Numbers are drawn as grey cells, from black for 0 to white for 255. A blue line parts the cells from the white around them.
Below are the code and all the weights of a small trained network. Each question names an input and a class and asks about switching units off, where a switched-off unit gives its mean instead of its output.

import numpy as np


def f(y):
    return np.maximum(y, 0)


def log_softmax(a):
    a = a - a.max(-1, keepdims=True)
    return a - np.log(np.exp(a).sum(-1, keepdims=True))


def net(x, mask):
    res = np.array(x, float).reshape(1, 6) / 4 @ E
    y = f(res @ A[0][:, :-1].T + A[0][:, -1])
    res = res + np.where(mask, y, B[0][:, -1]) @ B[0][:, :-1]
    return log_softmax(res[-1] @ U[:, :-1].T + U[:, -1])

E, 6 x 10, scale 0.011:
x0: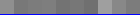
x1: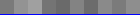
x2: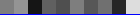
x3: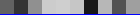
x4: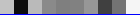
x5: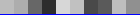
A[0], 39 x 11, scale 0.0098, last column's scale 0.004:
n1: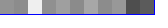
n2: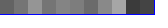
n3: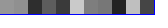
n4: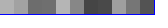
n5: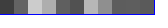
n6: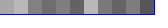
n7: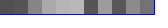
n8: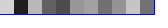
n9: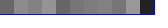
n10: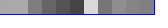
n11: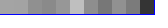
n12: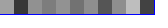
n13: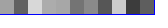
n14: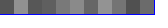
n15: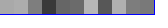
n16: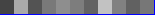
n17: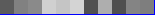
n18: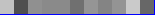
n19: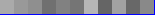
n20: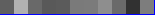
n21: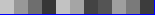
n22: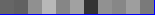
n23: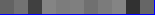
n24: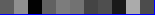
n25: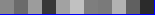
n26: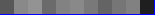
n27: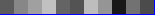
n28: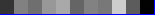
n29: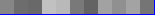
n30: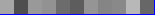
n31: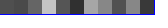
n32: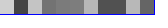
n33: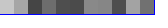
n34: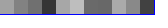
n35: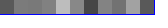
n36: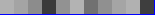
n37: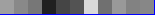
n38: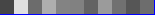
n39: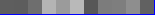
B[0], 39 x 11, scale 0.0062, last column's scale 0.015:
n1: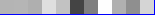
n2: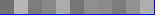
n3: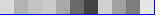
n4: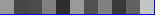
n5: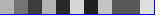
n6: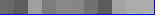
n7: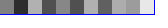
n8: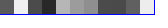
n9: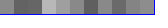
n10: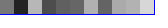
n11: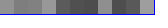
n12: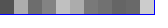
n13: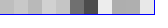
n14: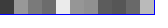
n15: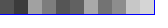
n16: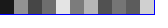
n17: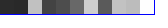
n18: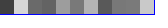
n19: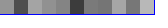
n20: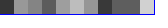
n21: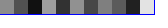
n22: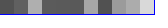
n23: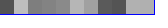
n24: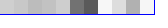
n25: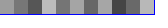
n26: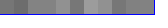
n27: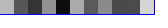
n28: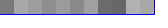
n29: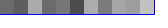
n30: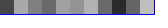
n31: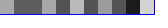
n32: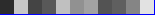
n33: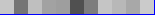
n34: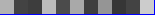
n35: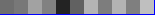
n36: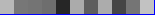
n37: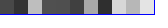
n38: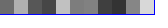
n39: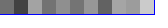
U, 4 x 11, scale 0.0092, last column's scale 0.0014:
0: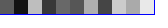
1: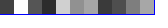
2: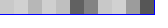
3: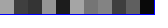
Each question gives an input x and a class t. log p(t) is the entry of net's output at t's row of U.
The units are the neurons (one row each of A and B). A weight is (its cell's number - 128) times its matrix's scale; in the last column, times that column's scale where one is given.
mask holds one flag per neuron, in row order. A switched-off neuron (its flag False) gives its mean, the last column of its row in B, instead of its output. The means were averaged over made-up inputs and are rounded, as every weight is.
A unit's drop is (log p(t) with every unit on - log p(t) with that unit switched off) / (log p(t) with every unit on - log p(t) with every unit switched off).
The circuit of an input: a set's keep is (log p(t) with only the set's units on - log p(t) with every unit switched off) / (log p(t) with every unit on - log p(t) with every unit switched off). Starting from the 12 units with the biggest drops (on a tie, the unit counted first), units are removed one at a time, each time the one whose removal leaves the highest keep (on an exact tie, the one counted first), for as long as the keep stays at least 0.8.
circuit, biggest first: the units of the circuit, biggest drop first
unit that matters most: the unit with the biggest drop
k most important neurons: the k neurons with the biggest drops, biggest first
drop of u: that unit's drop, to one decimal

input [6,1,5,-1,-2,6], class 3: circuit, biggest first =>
(n21)
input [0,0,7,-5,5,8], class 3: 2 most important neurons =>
(n21; n34)
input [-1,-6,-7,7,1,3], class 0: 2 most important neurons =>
(n17; n24)
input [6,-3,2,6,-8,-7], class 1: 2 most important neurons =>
(n16; n38)
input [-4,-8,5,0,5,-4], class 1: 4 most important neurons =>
(n32; n8; n13; n1)
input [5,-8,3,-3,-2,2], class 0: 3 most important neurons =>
(n13; n1; n37)
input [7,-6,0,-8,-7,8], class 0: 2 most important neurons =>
(n37; n15)
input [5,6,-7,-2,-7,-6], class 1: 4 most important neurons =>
(n38; n20; n24; n16)
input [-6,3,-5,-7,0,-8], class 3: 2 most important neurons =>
(n5; n27)
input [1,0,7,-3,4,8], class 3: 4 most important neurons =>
(n21; n34; n4; n36)
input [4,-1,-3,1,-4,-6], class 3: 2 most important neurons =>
(n5; n27)
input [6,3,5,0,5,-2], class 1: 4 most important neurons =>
(n8; n32; n13; n1)
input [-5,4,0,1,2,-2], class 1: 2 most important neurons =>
(n21; n34)
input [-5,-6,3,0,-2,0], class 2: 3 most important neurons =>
(n8; n24; n32)
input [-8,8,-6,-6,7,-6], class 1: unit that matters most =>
n8
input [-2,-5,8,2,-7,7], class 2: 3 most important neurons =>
(n24; n3; n8)
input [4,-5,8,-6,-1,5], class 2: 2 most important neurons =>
(n24; n3)
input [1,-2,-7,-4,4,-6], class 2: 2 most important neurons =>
(n13; n1)
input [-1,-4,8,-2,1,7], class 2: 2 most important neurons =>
(n24; n3)
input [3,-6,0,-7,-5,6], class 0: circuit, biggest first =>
(n37)
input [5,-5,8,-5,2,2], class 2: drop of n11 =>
0.0
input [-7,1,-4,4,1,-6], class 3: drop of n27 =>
0.1
